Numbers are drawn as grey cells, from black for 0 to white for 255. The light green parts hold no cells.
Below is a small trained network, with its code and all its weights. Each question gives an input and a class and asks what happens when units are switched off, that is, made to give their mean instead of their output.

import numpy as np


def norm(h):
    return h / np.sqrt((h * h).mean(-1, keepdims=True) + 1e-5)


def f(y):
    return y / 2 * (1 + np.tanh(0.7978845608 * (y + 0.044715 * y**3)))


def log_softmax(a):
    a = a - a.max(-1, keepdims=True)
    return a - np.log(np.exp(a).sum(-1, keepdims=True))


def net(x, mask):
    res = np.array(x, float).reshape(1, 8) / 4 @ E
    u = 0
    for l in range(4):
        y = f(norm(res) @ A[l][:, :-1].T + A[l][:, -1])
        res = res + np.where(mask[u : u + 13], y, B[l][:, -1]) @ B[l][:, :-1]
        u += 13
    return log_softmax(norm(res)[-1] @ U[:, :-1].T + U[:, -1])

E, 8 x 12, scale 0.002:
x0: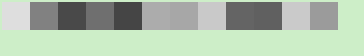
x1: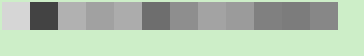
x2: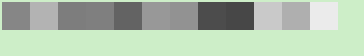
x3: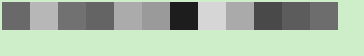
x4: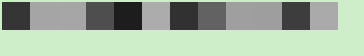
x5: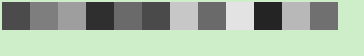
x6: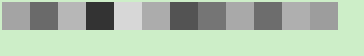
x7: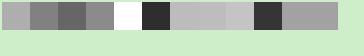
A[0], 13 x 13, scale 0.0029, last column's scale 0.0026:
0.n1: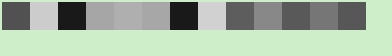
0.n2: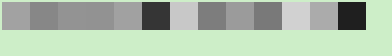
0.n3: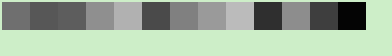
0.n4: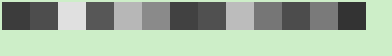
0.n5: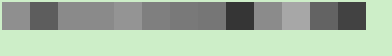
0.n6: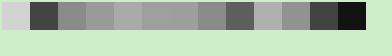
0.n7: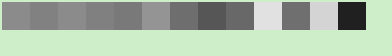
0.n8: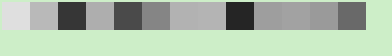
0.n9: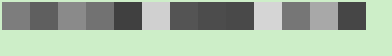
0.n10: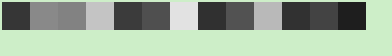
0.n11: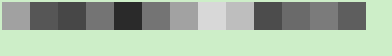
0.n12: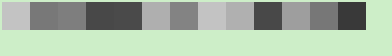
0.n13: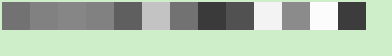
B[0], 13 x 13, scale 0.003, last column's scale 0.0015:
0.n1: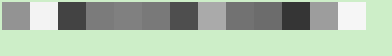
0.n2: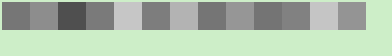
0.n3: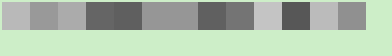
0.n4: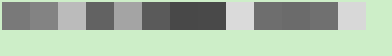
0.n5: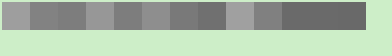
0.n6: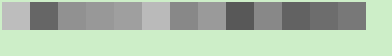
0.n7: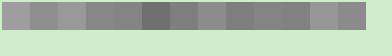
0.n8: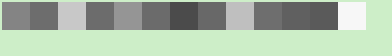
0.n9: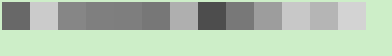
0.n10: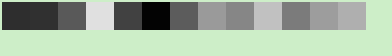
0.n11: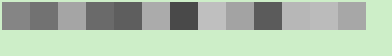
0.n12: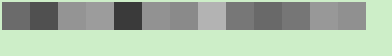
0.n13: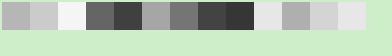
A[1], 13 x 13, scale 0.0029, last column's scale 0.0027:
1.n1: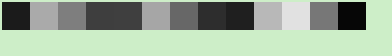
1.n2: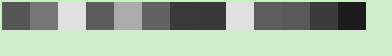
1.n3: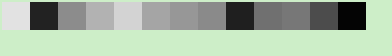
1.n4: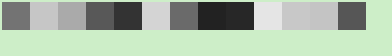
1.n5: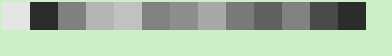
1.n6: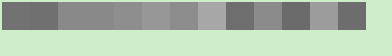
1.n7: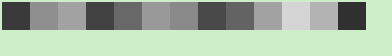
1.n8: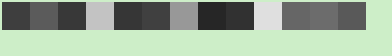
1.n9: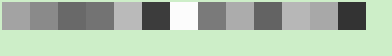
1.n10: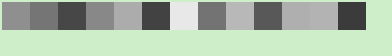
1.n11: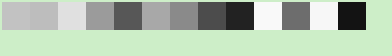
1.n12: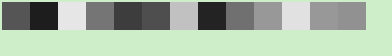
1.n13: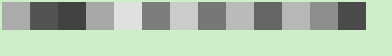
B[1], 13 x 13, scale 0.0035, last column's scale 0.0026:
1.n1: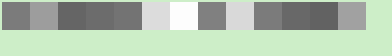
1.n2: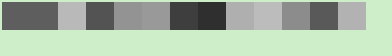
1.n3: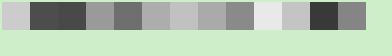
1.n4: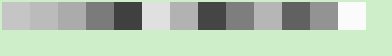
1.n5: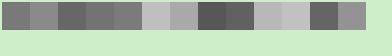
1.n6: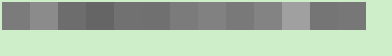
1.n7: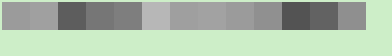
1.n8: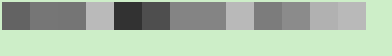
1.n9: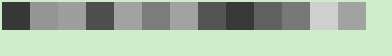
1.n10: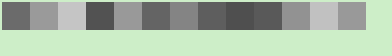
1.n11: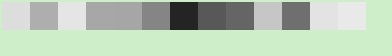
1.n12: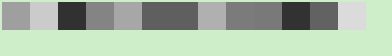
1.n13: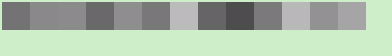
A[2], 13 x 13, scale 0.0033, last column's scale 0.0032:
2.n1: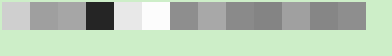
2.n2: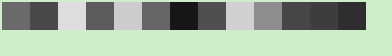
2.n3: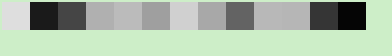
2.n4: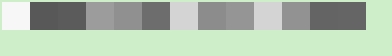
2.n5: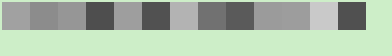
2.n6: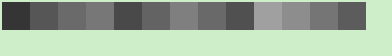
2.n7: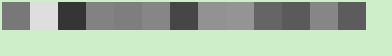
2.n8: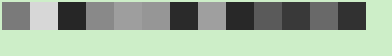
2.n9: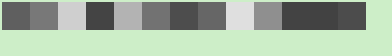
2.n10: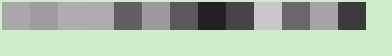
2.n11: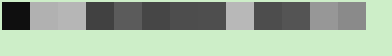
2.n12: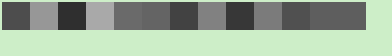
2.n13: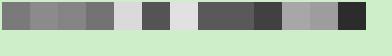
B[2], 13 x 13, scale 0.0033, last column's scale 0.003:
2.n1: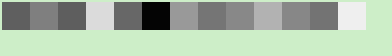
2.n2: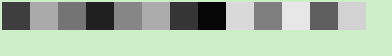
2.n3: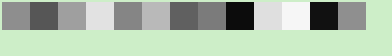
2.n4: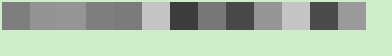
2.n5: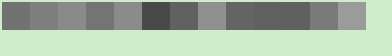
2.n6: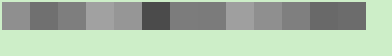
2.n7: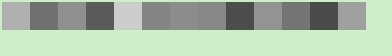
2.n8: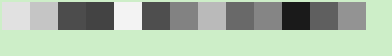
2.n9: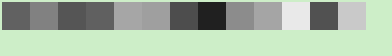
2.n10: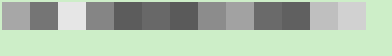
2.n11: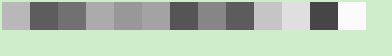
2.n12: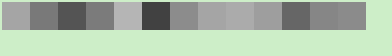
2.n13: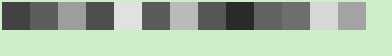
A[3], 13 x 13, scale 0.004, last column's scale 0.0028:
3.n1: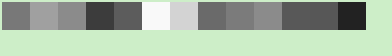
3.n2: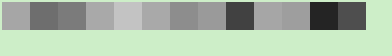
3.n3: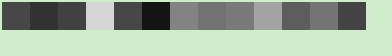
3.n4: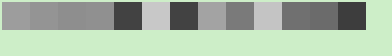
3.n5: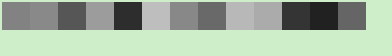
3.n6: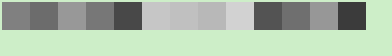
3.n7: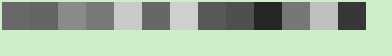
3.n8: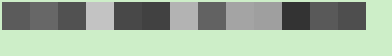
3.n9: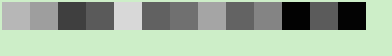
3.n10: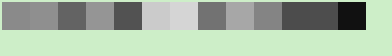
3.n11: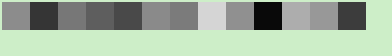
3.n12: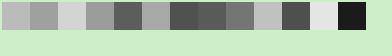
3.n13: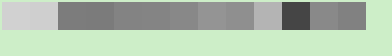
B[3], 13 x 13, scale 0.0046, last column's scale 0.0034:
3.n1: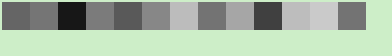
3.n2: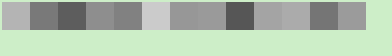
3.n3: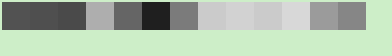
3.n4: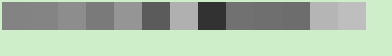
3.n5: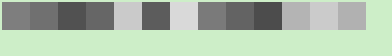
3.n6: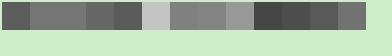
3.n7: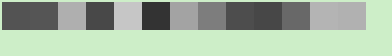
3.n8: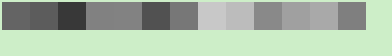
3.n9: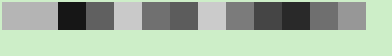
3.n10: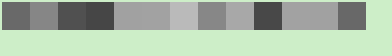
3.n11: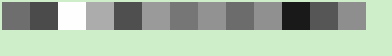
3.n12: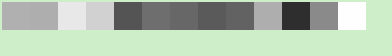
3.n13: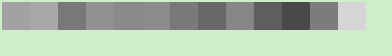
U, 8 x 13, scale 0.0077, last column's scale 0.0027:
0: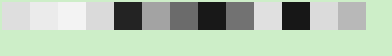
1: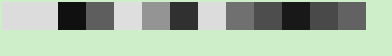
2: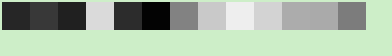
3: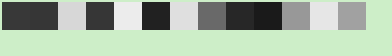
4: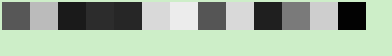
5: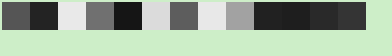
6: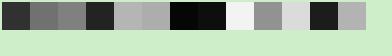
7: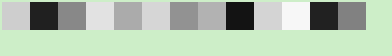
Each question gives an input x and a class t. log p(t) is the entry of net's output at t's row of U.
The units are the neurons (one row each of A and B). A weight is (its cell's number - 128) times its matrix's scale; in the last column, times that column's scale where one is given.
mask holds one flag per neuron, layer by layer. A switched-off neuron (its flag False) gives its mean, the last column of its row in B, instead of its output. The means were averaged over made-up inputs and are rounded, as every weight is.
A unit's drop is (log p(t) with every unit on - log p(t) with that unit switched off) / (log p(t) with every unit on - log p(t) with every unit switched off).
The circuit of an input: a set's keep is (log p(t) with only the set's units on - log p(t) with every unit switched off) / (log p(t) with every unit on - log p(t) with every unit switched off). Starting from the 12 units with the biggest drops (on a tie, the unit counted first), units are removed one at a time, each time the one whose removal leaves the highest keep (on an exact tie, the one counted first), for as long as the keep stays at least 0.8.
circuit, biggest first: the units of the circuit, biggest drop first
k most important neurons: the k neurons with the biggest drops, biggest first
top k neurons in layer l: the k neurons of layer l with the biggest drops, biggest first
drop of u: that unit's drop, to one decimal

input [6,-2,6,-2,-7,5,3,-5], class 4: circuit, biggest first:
[1.n1 3.n1]
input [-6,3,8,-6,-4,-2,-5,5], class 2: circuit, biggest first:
[0.n10 3.n3]
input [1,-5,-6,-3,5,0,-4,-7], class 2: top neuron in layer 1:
[1.n8]
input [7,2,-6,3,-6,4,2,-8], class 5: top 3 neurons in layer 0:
[0.n11 0.n12 0.n2]
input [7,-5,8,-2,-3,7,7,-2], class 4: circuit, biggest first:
[1.n1 3.n1]
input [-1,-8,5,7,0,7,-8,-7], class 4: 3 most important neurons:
[1.n1 2.n1 1.n4]
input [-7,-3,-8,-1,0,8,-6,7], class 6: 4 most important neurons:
[1.n2 2.n11 2.n2 2.n9]
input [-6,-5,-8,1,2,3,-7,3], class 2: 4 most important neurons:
[0.n10 0.n8 3.n3 1.n11]
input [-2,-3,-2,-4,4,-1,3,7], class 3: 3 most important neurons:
[0.n2 0.n8 1.n9]
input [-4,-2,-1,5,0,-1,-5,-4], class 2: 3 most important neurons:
[0.n10 1.n8 3.n3]
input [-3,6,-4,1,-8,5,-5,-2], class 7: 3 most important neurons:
[1.n3 2.n3 0.n9]
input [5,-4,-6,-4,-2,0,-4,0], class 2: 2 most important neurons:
[0.n10 3.n3]
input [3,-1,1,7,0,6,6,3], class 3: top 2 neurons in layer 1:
[1.n9 1.n10]
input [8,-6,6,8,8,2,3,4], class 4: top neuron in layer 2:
[2.n10]
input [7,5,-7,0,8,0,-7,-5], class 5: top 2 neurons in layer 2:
[2.n1 2.n9]
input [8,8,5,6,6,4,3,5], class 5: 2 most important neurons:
[3.n11 0.n12]
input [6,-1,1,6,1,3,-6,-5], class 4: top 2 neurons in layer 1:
[1.n12 1.n11]
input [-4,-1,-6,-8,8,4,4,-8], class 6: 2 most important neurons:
[0.n4 1.n2]
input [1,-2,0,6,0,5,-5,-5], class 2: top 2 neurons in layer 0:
[0.n13 0.n10]
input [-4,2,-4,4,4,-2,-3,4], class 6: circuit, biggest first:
[2.n2]
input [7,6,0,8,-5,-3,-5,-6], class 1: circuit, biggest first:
[2.n8 3.n9]
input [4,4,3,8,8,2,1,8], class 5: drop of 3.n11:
0.2
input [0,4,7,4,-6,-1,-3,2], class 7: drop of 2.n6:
0.0
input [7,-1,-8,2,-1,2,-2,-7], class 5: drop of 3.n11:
0.1
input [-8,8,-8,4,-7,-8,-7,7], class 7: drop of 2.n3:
0.2
